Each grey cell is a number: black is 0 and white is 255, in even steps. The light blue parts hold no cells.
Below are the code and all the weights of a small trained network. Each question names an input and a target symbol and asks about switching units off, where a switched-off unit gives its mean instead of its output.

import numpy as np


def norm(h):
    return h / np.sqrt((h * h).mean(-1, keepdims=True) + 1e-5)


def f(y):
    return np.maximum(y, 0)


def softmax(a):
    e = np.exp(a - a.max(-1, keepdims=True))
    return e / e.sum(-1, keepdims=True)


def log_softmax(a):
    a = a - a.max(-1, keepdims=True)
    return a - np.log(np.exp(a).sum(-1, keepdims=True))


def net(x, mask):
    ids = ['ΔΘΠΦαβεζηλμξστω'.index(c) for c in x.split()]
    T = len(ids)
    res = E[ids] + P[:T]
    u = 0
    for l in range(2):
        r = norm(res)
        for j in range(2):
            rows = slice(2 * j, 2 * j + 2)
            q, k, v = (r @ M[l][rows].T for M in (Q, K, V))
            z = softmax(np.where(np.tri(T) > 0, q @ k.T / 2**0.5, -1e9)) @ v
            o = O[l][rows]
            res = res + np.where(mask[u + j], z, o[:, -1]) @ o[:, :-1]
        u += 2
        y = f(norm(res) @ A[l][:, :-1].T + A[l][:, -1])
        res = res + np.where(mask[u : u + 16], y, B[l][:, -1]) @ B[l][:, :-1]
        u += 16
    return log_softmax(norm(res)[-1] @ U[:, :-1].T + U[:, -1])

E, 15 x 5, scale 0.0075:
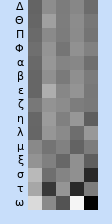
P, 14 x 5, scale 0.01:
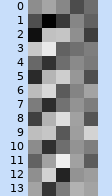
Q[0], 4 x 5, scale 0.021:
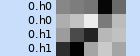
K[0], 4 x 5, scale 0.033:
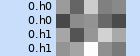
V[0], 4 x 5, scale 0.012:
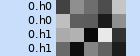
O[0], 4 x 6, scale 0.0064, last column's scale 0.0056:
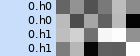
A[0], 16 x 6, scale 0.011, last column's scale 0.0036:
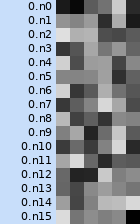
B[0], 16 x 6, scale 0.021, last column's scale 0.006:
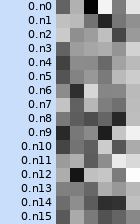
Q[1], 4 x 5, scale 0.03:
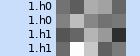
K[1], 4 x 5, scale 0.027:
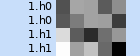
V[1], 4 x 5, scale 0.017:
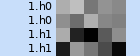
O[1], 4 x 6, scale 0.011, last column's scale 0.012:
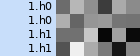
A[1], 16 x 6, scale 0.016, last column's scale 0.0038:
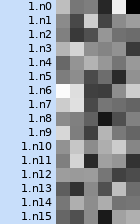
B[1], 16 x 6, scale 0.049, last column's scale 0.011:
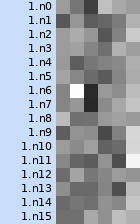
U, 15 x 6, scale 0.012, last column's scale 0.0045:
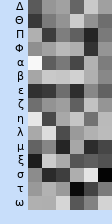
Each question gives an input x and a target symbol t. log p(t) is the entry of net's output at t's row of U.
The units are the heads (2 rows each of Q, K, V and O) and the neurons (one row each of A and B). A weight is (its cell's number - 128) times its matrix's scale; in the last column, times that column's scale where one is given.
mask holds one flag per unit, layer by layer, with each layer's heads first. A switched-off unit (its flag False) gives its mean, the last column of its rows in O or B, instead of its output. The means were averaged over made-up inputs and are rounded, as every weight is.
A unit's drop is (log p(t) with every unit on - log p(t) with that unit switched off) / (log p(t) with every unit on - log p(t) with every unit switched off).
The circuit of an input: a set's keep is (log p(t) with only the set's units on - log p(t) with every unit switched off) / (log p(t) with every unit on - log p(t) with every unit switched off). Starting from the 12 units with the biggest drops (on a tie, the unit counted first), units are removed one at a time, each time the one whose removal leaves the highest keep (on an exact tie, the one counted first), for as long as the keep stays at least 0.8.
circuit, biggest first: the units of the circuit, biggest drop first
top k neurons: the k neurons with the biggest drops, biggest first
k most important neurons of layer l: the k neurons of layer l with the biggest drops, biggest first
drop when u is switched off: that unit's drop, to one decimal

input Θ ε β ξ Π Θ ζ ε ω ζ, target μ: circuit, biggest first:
1.n11
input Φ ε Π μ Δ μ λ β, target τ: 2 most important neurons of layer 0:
0.n8, 0.n11
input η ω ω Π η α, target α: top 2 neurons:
0.n9, 0.n2
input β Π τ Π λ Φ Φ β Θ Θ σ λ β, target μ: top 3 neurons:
1.n11, 0.n9, 0.n10
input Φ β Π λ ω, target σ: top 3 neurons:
1.n15, 1.n0, 1.n13
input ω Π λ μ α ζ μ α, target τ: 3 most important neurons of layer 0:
0.n8, 0.n0, 0.n9
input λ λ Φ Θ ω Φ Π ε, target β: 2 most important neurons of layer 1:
1.n11, 1.n2
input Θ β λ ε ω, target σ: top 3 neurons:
1.n0, 1.n15, 1.n13
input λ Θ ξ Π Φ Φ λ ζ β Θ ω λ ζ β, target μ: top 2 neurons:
0.n0, 0.n9
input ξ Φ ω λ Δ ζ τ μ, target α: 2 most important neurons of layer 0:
0.n8, 0.n9
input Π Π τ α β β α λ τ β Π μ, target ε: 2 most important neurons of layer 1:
1.n1, 1.n6
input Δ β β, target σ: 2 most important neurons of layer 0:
0.n11, 0.n14
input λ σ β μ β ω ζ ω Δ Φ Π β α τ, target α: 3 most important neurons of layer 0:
0.n8, 0.n9, 0.n0
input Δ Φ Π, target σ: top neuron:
0.n11
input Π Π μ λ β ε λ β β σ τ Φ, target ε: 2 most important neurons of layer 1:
1.n1, 1.n6
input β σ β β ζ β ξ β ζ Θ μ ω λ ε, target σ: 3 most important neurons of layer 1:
1.n15, 1.n0, 1.n13
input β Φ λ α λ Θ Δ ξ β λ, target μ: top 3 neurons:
1.n11, 0.n9, 0.n10
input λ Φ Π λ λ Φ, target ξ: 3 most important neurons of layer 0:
0.n8, 0.n12, 0.n3
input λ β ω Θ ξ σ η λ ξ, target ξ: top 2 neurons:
0.n8, 0.n9
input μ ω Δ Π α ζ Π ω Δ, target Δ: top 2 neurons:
0.n8, 0.n12
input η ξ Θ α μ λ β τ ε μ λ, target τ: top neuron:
0.n0
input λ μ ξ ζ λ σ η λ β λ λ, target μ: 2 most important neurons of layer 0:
0.n0, 0.n10
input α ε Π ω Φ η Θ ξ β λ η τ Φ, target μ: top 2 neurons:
1.n11, 0.n9
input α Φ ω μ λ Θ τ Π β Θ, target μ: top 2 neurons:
1.n11, 0.n9
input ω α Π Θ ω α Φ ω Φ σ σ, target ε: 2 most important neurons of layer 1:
1.n1, 1.n13
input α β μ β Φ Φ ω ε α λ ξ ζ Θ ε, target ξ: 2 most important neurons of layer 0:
0.n9, 0.n0
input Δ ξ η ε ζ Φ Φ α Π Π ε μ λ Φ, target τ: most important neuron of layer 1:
1.n2
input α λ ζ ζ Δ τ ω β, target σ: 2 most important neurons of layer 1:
1.n15, 1.n0
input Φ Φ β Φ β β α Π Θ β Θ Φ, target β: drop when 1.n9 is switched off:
0.2
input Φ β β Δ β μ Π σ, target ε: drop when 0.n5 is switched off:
0.1
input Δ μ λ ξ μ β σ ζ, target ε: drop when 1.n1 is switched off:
0.2
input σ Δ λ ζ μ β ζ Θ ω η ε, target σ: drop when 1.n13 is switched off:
0.1
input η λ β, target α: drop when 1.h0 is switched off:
0.0
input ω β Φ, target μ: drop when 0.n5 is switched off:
0.1
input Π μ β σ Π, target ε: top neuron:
1.n13
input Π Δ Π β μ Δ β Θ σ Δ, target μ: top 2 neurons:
1.n11, 0.n9
